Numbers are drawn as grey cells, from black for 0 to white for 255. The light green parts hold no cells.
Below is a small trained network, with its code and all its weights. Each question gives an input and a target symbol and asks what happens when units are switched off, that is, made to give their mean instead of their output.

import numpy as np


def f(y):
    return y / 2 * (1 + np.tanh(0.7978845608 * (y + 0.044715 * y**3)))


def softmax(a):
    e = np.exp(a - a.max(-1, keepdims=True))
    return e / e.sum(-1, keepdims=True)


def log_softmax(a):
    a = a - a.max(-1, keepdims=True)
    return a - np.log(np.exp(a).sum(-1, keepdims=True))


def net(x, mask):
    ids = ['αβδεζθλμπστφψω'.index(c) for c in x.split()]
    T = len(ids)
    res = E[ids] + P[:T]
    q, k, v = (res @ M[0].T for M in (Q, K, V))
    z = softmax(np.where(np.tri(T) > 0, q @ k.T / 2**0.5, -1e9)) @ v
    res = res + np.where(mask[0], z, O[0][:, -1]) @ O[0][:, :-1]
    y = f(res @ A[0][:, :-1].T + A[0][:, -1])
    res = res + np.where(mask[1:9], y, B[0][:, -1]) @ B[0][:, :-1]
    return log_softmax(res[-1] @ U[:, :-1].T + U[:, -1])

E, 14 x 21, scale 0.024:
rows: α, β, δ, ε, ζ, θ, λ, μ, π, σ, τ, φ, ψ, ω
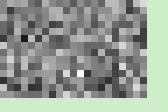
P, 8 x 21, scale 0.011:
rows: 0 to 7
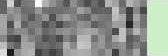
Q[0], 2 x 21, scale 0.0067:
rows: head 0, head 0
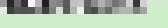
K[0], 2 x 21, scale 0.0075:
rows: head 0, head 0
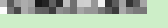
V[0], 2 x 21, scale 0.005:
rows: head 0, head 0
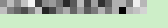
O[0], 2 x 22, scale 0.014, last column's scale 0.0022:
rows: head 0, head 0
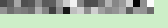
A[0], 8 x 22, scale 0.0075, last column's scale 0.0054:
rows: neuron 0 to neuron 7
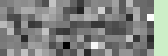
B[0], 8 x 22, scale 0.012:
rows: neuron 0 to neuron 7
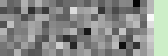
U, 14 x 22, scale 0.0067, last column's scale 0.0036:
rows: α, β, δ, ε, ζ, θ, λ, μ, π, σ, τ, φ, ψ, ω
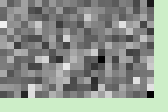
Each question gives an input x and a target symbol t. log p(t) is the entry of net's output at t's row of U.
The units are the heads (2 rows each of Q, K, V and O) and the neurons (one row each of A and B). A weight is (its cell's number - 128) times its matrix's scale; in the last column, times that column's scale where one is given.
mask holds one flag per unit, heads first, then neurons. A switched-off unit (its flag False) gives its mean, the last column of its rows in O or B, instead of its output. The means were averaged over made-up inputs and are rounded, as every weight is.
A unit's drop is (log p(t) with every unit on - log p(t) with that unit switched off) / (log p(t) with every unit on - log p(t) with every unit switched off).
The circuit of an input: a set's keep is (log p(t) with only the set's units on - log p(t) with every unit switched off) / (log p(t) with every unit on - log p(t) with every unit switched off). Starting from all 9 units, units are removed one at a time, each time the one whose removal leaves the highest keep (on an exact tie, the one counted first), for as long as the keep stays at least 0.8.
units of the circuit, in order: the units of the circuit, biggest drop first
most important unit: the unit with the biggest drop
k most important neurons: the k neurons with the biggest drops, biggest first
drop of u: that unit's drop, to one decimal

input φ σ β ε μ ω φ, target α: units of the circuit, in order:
(head 0; neuron 0; neuron 5)
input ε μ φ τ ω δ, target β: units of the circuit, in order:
(neuron 6; head 0)
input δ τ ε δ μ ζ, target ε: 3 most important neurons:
(neuron 6; neuron 1; neuron 7)
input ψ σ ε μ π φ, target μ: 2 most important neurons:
(neuron 2; neuron 5)
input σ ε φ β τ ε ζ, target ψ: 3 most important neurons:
(neuron 1; neuron 2; neuron 6)
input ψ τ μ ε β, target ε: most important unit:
neuron 2
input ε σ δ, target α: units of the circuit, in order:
(neuron 0; head 0)
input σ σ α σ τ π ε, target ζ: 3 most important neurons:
(neuron 3; neuron 0; neuron 1)
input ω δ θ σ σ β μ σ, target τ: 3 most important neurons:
(neuron 6; neuron 4; neuron 1)
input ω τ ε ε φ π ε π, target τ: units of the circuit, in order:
(neuron 6; neuron 4; head 0)
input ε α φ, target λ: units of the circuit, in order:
(head 0; neuron 4; neuron 1; neuron 3)
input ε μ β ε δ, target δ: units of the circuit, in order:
(head 0; neuron 1)
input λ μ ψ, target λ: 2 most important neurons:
(neuron 3; neuron 7)
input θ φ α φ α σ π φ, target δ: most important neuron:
(neuron 3)
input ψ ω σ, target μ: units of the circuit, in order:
(head 0; neuron 2)
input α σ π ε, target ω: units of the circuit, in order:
(neuron 5; head 0)
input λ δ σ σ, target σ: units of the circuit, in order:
(head 0; neuron 2)
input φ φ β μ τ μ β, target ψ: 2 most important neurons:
(neuron 2; neuron 1)
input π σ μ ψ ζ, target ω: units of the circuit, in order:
(head 0; neuron 5)
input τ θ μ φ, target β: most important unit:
neuron 6
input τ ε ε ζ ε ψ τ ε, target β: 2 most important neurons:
(neuron 6; neuron 4)
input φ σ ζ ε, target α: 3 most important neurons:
(neuron 0; neuron 5; neuron 2)
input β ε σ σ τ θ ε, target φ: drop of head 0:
0.6
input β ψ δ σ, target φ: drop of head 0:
0.3
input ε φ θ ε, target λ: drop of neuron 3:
0.2
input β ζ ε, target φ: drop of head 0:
0.5
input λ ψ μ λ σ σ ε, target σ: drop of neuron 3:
0.2
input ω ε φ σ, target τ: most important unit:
neuron 6
